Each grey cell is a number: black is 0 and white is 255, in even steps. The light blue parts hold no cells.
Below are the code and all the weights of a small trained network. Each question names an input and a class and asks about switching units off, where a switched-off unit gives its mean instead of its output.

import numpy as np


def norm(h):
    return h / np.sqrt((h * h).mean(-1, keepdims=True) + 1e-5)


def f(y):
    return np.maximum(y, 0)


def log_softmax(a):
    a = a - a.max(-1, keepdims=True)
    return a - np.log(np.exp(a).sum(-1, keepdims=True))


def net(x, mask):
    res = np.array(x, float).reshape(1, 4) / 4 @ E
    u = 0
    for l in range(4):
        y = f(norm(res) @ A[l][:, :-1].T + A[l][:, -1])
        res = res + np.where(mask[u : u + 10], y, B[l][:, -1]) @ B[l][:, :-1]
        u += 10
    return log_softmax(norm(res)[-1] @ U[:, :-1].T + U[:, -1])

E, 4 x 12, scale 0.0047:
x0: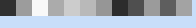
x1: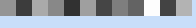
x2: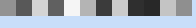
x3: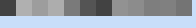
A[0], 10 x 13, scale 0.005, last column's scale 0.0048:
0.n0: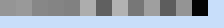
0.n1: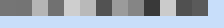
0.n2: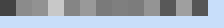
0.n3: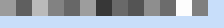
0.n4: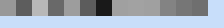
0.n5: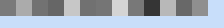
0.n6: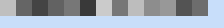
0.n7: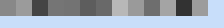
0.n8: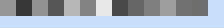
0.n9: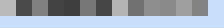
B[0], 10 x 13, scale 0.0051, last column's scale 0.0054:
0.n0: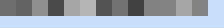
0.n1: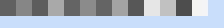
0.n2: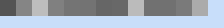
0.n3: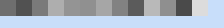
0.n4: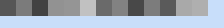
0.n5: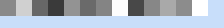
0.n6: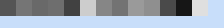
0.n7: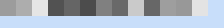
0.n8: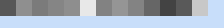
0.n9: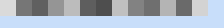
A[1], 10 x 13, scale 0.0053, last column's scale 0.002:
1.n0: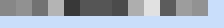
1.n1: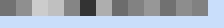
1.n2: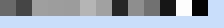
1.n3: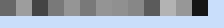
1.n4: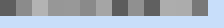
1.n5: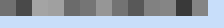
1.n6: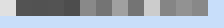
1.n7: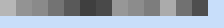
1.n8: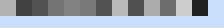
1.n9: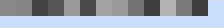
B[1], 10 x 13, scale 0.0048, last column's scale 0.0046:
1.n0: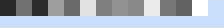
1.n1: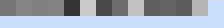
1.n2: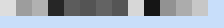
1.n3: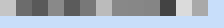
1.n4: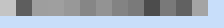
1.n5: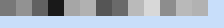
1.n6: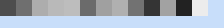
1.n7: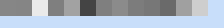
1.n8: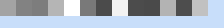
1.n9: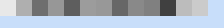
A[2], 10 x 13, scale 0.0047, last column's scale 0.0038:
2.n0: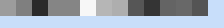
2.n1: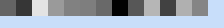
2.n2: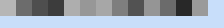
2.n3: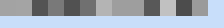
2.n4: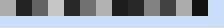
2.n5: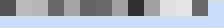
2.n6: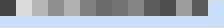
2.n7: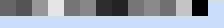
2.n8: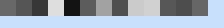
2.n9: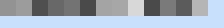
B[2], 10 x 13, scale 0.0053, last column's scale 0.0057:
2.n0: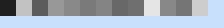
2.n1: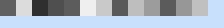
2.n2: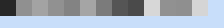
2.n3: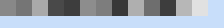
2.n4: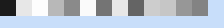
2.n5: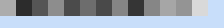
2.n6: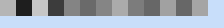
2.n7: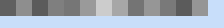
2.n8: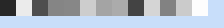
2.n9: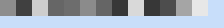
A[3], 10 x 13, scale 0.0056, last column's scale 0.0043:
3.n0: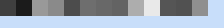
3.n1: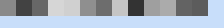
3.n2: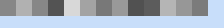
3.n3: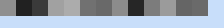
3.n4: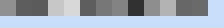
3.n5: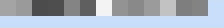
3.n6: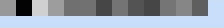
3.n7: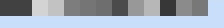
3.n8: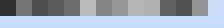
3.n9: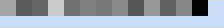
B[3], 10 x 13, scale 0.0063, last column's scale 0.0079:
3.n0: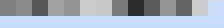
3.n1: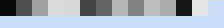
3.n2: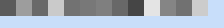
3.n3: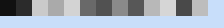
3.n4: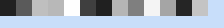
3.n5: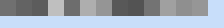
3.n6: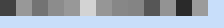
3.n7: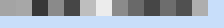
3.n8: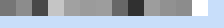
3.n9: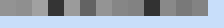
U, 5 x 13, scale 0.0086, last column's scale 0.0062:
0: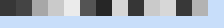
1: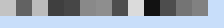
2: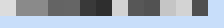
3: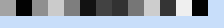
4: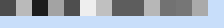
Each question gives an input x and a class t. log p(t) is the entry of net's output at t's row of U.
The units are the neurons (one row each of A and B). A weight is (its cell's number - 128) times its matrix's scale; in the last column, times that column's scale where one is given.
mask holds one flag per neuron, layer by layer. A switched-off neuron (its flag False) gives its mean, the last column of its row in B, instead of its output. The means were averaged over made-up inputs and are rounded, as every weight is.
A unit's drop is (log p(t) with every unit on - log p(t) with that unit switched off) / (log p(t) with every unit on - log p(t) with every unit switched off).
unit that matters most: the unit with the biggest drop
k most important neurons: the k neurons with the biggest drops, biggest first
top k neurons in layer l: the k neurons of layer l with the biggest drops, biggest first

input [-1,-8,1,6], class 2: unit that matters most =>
0.n5
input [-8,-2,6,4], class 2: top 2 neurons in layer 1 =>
(1.n9 1.n0)
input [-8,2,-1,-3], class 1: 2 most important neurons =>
(0.n9 0.n7)
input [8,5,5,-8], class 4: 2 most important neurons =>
(2.n1 0.n5)
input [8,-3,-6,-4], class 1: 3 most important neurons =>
(1.n2 0.n1 0.n6)
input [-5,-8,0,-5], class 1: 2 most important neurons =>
(0.n7 2.n9)
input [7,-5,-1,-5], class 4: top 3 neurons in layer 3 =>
(3.n1 3.n4 3.n3)
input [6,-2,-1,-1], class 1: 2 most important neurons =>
(1.n2 0.n1)
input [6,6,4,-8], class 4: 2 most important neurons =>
(0.n5 2.n1)
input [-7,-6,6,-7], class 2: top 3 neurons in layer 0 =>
(0.n7 0.n5 0.n3)
